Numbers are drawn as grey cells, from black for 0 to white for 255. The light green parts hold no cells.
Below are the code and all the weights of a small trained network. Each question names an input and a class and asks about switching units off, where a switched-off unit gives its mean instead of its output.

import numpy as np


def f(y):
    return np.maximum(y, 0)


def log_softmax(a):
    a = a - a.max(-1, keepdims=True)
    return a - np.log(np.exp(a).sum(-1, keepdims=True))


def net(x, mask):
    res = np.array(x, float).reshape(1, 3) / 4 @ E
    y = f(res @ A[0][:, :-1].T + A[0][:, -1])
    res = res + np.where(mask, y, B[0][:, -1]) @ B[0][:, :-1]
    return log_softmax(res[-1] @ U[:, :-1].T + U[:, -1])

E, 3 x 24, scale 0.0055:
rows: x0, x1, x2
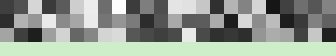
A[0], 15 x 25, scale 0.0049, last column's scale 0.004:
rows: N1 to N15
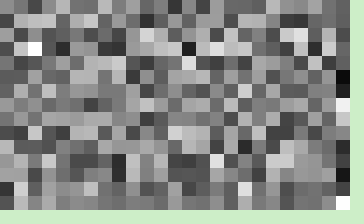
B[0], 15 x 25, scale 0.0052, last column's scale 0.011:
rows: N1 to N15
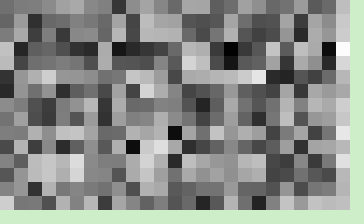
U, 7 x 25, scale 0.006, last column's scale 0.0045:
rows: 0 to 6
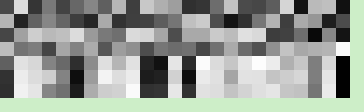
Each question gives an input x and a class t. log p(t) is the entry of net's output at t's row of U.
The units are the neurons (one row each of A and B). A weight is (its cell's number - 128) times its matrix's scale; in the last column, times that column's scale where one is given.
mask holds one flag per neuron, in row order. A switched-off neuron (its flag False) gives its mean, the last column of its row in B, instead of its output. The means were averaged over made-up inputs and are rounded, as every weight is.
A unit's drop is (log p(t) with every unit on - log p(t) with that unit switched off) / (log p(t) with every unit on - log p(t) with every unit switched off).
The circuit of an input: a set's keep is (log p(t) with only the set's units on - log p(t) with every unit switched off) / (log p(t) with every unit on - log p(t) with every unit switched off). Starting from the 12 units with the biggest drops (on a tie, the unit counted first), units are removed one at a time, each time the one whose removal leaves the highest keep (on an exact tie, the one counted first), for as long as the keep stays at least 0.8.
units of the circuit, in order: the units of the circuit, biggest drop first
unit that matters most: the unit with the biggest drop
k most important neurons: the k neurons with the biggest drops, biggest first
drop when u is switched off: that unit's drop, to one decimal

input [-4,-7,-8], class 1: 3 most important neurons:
N4, N2, N9
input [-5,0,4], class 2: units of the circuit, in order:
N4, N12
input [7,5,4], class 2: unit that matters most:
N10
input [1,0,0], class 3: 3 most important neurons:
N4, N12, N6
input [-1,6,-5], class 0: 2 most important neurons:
N2, N5
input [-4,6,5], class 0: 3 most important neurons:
N4, N9, N7
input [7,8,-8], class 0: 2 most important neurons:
N2, N5
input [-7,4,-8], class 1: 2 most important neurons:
N4, N10
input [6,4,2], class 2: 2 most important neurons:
N10, N6
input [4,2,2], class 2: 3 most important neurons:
N4, N10, N8
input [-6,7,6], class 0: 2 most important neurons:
N4, N9
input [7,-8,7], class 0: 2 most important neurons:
N11, N4
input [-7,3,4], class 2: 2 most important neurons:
N4, N12
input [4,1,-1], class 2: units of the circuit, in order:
N10
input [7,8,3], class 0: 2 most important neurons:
N2, N9
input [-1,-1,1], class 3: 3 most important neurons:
N4, N5, N3
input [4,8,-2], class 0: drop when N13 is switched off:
0.0
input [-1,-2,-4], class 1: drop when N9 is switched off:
0.1
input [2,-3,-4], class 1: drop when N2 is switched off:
0.2
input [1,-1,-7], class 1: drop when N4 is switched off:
1.1
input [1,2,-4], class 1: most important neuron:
N4
